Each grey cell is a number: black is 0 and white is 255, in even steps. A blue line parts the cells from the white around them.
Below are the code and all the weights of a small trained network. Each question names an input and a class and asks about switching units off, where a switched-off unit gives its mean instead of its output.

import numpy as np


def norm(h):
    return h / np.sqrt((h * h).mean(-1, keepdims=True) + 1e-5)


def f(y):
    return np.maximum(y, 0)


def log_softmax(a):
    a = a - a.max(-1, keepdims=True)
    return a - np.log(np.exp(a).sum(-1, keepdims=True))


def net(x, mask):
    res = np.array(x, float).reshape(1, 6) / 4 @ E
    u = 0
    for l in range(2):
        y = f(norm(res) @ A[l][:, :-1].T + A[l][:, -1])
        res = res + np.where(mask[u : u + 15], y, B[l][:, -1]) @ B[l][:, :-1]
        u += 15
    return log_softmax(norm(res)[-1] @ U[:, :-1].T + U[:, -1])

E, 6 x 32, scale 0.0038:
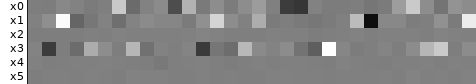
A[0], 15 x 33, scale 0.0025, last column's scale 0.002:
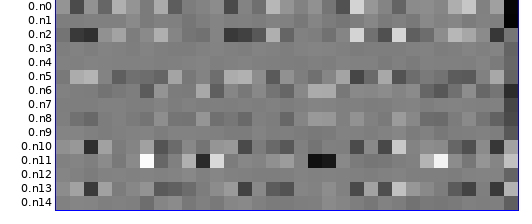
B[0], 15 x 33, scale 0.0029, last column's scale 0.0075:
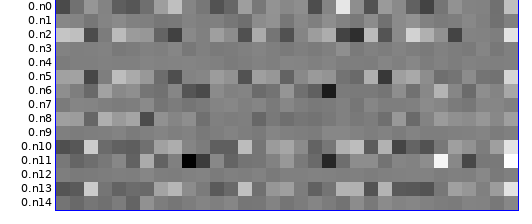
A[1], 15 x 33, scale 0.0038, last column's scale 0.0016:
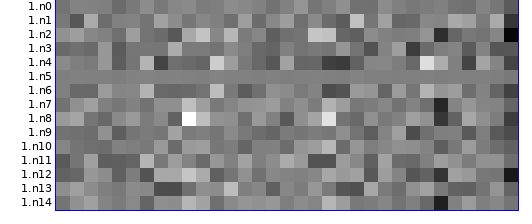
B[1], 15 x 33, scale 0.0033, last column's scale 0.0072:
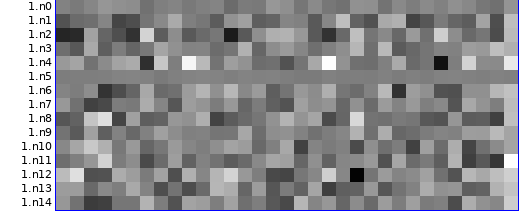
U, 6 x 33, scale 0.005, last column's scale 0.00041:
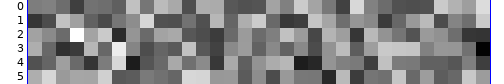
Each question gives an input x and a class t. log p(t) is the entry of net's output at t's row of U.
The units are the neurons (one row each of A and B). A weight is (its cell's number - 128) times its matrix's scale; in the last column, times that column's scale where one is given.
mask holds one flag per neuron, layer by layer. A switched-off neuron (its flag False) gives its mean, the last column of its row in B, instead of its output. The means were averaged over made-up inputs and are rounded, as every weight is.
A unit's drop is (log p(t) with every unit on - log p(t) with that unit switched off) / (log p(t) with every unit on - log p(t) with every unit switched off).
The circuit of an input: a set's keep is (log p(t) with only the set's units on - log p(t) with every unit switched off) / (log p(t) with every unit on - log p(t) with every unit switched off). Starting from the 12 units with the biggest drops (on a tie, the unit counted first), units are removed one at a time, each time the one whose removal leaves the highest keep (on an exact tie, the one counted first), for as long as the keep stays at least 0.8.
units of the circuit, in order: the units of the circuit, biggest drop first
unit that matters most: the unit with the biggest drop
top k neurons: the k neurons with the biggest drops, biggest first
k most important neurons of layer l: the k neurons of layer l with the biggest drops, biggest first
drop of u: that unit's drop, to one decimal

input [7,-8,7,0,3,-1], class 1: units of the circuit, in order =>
(0.n10)
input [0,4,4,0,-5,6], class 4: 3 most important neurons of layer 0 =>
(0.n11; 0.n13; 0.n10)
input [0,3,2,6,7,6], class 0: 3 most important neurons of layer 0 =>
(0.n11; 0.n0; 0.n6)
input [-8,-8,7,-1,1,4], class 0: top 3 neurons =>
(0.n13; 0.n10; 0.n5)
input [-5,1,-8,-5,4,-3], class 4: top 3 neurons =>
(0.n5; 0.n0; 1.n2)
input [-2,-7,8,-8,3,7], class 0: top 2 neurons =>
(0.n11; 1.n12)
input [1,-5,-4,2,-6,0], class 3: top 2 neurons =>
(0.n2; 1.n4)
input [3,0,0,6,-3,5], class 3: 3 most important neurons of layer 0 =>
(0.n2; 0.n13; 0.n10)
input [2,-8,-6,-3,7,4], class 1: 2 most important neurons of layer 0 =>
(0.n10; 0.n13)
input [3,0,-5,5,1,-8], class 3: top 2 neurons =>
(0.n2; 0.n13)
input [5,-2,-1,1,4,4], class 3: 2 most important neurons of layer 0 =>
(0.n2; 0.n11)
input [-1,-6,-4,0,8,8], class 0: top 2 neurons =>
(0.n13; 0.n10)
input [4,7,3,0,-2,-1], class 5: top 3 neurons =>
(0.n10; 0.n13; 0.n5)
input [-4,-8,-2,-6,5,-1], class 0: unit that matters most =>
0.n11
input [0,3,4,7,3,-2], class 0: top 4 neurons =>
(0.n11; 0.n0; 1.n12; 0.n6)
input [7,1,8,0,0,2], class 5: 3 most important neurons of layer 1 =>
(1.n4; 1.n2; 1.n6)
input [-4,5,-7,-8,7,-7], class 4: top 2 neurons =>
(0.n11; 1.n2)
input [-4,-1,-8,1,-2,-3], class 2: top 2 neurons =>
(0.n11; 0.n6)
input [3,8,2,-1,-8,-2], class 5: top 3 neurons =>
(0.n10; 0.n13; 0.n5)
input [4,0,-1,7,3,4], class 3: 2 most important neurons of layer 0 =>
(0.n2; 0.n13)
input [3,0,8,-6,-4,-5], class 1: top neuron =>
(0.n2)
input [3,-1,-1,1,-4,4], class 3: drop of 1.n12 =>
0.1
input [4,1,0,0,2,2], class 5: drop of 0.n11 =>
0.2
